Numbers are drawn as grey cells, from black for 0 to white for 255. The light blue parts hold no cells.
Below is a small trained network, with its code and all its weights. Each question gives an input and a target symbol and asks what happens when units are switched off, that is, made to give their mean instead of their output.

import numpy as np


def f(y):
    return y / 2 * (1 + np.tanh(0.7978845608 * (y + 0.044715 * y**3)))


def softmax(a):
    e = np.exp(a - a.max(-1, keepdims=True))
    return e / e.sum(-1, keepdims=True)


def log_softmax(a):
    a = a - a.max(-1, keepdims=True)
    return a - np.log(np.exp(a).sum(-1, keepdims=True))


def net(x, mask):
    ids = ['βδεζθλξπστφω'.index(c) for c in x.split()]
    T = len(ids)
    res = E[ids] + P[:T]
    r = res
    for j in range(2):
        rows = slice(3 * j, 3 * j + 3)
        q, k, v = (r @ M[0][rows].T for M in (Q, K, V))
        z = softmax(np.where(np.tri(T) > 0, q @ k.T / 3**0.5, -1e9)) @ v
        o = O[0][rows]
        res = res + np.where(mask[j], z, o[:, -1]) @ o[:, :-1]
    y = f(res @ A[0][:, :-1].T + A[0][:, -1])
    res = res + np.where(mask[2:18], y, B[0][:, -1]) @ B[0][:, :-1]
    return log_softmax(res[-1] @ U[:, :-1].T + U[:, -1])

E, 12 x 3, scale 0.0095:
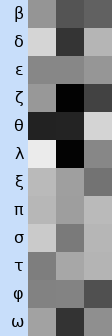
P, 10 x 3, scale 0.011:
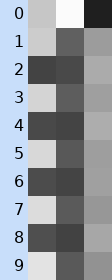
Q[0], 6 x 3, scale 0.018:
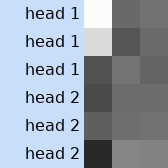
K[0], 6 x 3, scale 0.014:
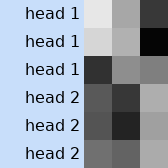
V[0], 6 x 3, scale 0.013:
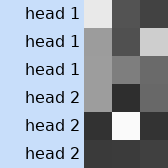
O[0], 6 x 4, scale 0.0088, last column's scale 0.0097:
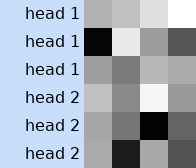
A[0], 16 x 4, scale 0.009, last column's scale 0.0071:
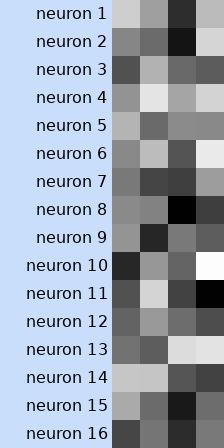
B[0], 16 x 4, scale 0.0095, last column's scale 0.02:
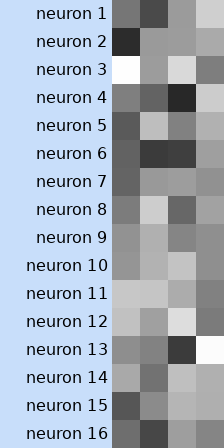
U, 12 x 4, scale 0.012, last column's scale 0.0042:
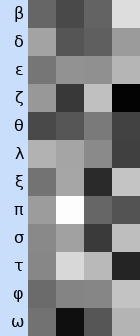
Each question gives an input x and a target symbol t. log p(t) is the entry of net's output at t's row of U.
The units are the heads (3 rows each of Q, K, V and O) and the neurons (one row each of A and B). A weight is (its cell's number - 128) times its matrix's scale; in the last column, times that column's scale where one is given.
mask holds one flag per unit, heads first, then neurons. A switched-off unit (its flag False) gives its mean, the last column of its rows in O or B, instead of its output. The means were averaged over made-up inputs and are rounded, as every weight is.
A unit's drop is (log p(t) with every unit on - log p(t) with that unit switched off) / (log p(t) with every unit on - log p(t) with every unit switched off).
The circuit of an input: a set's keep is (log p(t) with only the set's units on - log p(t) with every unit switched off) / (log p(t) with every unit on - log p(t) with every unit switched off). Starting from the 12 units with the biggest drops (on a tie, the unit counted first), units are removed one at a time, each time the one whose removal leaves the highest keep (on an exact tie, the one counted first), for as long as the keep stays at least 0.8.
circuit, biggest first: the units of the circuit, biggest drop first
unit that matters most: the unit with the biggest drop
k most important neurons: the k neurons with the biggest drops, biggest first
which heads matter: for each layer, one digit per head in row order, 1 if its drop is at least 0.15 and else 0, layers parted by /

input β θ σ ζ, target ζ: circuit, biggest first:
(head 1; neuron 4)
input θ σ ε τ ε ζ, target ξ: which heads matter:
10
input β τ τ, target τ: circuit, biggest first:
(head 1; neuron 10; neuron 4; neuron 3)
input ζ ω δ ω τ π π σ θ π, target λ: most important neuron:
(neuron 5)
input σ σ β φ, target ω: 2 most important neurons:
(neuron 6; neuron 1)
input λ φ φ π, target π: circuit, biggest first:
(head 1; neuron 1; neuron 4)
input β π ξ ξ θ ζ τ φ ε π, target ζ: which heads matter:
11
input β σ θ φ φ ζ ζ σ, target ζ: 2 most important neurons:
(neuron 1; neuron 13)
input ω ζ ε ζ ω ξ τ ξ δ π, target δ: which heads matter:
01
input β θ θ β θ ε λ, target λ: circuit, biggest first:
(head 1; neuron 1; neuron 9; neuron 6)
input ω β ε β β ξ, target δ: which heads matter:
11
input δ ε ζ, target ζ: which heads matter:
01
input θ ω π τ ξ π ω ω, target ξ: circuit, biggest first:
(head 1; neuron 4; neuron 14)
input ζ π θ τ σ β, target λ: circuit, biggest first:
(head 1; neuron 6; neuron 2)
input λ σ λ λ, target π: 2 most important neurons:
(neuron 1; neuron 5)
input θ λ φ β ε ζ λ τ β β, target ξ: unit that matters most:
neuron 4
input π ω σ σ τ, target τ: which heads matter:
10
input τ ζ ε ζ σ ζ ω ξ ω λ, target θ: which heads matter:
01
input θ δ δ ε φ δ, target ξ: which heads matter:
10
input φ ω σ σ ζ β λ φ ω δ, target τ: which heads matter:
11
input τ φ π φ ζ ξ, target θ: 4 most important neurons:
(neuron 1; neuron 6; neuron 2; neuron 15)
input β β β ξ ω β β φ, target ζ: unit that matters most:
head 1
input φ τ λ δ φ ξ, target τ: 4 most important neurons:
(neuron 8; neuron 15; neuron 4; neuron 2)
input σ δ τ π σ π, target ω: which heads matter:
01
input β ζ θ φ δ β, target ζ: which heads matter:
11
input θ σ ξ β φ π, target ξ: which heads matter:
10
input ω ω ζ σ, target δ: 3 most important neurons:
(neuron 2; neuron 15; neuron 8)
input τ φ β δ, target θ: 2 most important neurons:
(neuron 1; neuron 2)
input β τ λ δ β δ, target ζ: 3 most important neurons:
(neuron 1; neuron 13; neuron 8)
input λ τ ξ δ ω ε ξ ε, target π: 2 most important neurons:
(neuron 1; neuron 6)
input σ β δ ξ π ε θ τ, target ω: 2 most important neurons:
(neuron 6; neuron 8)
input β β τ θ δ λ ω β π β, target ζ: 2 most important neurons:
(neuron 1; neuron 13)
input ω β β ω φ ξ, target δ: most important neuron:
(neuron 2)
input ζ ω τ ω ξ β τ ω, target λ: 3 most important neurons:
(neuron 5; neuron 6; neuron 9)
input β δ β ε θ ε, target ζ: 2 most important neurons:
(neuron 13; neuron 1)
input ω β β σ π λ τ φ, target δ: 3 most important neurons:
(neuron 2; neuron 8; neuron 15)
